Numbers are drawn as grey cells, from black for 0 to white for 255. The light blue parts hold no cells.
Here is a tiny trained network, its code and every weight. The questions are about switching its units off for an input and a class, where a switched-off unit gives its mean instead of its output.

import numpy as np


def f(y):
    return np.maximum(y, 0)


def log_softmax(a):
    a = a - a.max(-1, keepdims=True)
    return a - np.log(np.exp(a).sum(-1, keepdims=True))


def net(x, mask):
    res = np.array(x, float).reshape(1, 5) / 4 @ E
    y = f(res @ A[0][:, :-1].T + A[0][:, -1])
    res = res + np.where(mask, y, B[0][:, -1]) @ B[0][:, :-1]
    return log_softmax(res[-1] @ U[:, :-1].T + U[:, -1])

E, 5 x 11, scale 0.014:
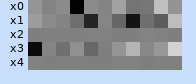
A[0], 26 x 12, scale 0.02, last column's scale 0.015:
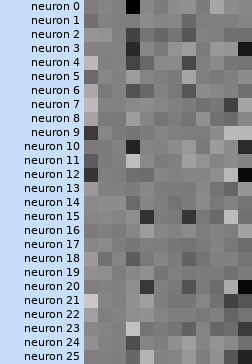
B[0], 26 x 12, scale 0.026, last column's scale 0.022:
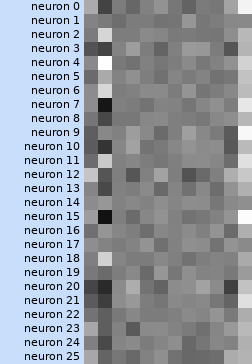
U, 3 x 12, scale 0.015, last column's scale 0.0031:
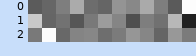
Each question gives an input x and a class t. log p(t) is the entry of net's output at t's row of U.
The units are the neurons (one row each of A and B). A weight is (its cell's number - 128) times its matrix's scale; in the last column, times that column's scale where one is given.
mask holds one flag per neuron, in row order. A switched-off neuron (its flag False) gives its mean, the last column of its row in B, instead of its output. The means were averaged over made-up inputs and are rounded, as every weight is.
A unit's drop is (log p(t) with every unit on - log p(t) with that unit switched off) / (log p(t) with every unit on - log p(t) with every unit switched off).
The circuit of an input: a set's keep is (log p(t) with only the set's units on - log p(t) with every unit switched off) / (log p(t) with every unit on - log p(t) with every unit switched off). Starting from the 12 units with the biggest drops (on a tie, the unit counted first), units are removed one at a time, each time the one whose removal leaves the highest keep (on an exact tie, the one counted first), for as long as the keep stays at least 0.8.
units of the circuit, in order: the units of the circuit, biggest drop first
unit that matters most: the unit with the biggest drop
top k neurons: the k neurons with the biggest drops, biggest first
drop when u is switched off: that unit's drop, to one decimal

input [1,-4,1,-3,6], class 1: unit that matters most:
neuron 9
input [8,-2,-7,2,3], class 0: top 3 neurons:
(neuron 3; neuron 10; neuron 15)
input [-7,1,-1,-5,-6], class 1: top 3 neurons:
(neuron 23; neuron 9; neuron 20)
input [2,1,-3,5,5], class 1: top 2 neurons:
(neuron 12; neuron 20)
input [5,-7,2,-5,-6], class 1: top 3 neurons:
(neuron 25; neuron 0; neuron 9)
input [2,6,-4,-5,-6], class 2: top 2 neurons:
(neuron 4; neuron 6)
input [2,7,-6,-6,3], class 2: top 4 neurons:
(neuron 4; neuron 6; neuron 2; neuron 18)
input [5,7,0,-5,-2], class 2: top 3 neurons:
(neuron 4; neuron 6; neuron 2)
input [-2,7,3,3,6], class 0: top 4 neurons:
(neuron 20; neuron 0; neuron 9; neuron 25)
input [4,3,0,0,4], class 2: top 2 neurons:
(neuron 4; neuron 7)
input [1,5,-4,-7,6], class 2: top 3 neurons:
(neuron 4; neuron 6; neuron 2)
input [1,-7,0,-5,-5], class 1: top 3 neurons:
(neuron 25; neuron 9; neuron 20)
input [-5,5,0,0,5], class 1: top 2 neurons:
(neuron 15; neuron 23)
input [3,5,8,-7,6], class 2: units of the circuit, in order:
(neuron 4)
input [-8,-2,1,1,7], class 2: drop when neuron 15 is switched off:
0.1
